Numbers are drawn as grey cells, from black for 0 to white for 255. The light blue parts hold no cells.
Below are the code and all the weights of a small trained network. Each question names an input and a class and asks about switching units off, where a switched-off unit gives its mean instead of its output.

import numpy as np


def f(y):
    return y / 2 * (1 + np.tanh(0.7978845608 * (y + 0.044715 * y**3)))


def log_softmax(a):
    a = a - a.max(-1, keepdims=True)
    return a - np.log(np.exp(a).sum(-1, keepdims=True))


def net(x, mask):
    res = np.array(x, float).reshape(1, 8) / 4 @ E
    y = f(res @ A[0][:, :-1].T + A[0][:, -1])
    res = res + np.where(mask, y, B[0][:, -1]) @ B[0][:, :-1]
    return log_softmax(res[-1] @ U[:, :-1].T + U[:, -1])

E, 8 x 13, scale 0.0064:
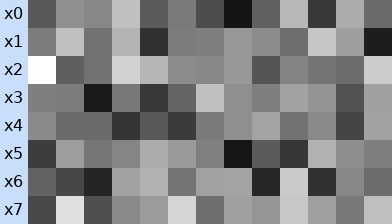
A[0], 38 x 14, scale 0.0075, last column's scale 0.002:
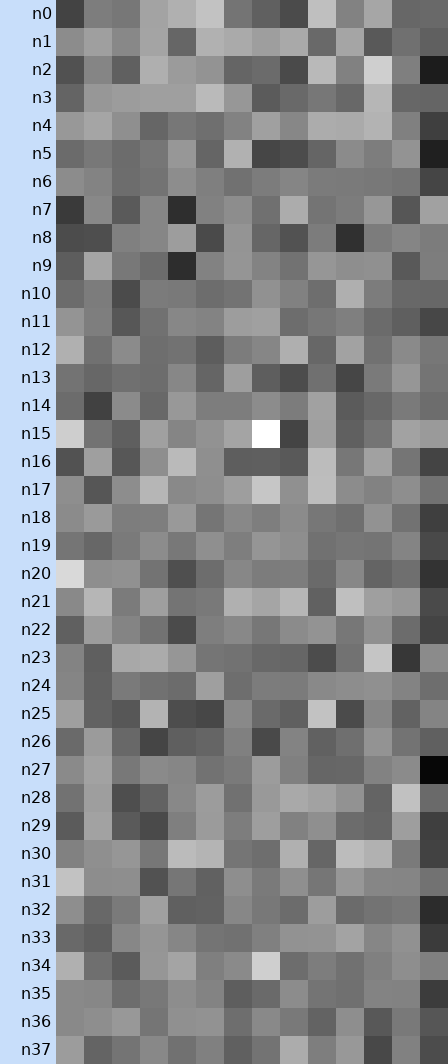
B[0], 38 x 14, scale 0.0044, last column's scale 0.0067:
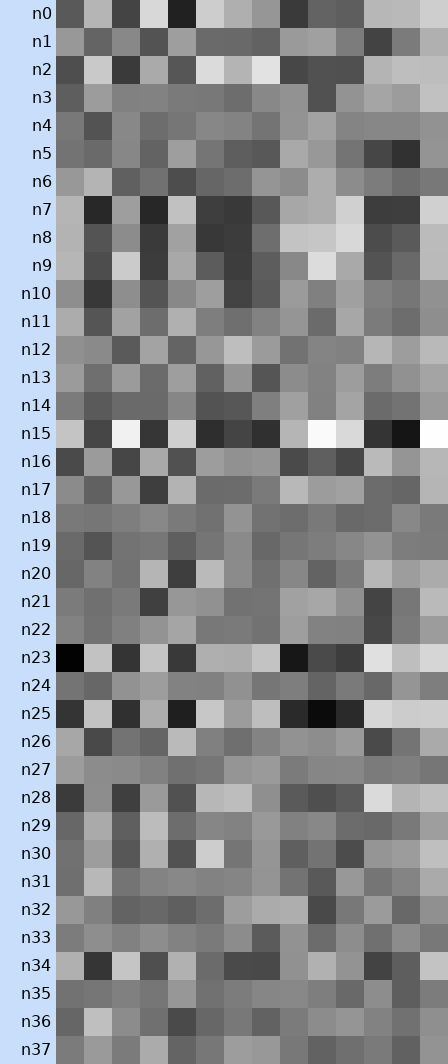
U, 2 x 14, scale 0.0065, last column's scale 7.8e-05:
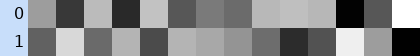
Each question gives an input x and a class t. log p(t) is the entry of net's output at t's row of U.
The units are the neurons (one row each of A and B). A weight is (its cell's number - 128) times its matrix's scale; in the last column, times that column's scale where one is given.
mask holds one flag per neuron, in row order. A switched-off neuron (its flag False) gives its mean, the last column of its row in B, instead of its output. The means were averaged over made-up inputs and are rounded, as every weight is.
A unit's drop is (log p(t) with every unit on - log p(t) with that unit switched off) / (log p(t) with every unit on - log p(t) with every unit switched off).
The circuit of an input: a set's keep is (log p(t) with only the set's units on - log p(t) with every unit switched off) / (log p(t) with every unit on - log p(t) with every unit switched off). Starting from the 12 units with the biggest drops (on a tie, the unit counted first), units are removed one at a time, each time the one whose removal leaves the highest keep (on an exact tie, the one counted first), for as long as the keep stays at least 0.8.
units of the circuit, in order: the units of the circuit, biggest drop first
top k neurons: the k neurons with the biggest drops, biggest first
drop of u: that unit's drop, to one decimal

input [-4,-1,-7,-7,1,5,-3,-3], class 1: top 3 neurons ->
(n23, n15, n30)
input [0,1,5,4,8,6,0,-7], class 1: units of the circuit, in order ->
(n15)
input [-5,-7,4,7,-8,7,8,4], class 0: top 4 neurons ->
(n15, n34, n8, n23)
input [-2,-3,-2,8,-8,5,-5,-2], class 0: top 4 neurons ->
(n25, n23, n2, n0)
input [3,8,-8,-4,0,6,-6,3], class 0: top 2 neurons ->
(n7, n9)
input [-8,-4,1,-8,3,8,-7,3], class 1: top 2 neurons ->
(n30, n15)
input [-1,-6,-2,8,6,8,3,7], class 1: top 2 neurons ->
(n28, n15)
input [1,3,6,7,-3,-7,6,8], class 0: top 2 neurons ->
(n15, n34)
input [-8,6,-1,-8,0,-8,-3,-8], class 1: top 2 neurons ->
(n23, n20)
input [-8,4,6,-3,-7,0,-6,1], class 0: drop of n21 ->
0.1
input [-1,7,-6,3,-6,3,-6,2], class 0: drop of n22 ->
0.0
